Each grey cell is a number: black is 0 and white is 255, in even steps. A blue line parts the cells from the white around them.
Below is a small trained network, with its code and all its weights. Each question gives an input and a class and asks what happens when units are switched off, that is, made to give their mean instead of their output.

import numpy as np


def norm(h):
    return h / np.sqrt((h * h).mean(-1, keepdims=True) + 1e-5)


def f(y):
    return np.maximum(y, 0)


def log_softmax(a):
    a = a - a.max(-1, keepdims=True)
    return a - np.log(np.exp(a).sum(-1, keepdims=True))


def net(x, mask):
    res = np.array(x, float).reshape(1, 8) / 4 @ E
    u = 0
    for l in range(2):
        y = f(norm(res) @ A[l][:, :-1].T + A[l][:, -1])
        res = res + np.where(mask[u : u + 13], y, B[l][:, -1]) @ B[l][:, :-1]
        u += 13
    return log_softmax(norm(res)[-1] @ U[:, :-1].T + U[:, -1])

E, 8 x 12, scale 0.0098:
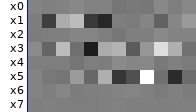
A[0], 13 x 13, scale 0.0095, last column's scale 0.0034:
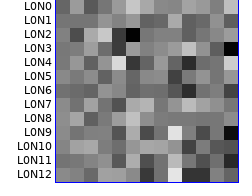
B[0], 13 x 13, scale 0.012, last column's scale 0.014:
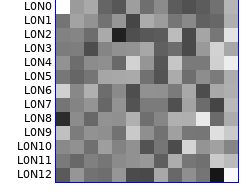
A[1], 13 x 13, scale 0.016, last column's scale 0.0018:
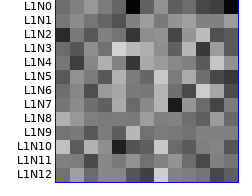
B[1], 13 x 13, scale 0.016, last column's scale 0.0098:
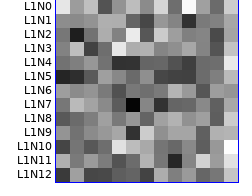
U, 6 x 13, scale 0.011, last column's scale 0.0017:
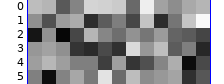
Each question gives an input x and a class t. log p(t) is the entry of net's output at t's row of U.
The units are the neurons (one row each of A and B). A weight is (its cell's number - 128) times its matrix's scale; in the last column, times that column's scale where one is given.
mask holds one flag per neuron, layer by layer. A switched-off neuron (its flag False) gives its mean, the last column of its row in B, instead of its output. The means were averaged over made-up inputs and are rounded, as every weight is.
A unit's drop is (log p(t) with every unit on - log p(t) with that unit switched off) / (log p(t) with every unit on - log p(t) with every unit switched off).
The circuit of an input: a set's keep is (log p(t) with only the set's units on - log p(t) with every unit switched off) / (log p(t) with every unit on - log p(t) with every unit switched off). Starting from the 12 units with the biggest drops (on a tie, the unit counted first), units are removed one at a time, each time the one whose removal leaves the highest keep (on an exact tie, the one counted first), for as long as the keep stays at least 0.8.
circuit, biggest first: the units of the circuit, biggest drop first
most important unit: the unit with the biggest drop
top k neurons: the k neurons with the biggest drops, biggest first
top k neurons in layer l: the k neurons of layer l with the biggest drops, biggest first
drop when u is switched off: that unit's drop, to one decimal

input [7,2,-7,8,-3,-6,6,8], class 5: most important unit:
L1N2
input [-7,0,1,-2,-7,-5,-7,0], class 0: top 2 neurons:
(L0N2 L1N3)
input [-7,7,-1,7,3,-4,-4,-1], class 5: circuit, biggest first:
(L0N4 L1N2)
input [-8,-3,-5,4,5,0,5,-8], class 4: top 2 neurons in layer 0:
(L0N7 L0N4)
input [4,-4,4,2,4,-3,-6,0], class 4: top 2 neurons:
(L0N4 L0N2)
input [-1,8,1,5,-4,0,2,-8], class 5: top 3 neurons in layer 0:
(L0N4 L0N9 L0N7)
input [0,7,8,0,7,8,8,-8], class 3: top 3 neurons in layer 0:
(L0N12 L0N4 L0N1)
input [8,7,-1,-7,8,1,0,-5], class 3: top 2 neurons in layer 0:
(L0N12 L0N9)
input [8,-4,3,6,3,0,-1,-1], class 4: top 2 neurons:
(L0N7 L0N4)
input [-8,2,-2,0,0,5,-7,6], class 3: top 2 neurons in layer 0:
(L0N12 L0N4)
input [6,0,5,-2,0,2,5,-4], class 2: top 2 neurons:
(L0N12 L0N2)
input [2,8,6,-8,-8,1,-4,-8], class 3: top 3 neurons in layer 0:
(L0N12 L0N9 L0N11)
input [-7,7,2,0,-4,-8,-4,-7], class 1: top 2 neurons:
(L0N12 L0N5)
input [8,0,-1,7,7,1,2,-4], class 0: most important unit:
L0N12
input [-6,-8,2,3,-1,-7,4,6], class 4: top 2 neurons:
(L0N4 L0N0)
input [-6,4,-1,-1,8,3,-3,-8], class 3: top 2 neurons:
(L0N12 L1N0)
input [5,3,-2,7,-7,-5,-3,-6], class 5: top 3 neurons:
(L0N4 L1N2 L0N7)
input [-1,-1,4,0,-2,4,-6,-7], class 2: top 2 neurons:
(L0N12 L0N4)
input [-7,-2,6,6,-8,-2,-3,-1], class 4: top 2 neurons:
(L0N7 L0N4)
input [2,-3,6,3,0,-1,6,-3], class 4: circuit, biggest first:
(L0N7)
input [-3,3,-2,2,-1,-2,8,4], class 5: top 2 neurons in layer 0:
(L0N4 L0N9)
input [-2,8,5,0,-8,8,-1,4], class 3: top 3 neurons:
(L0N12 L0N4 L1N0)
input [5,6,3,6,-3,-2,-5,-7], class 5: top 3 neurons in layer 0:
(L0N4 L0N7 L0N9)
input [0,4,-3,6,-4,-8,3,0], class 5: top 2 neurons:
(L1N2 L0N4)
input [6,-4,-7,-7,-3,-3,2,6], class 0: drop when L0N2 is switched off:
0.1
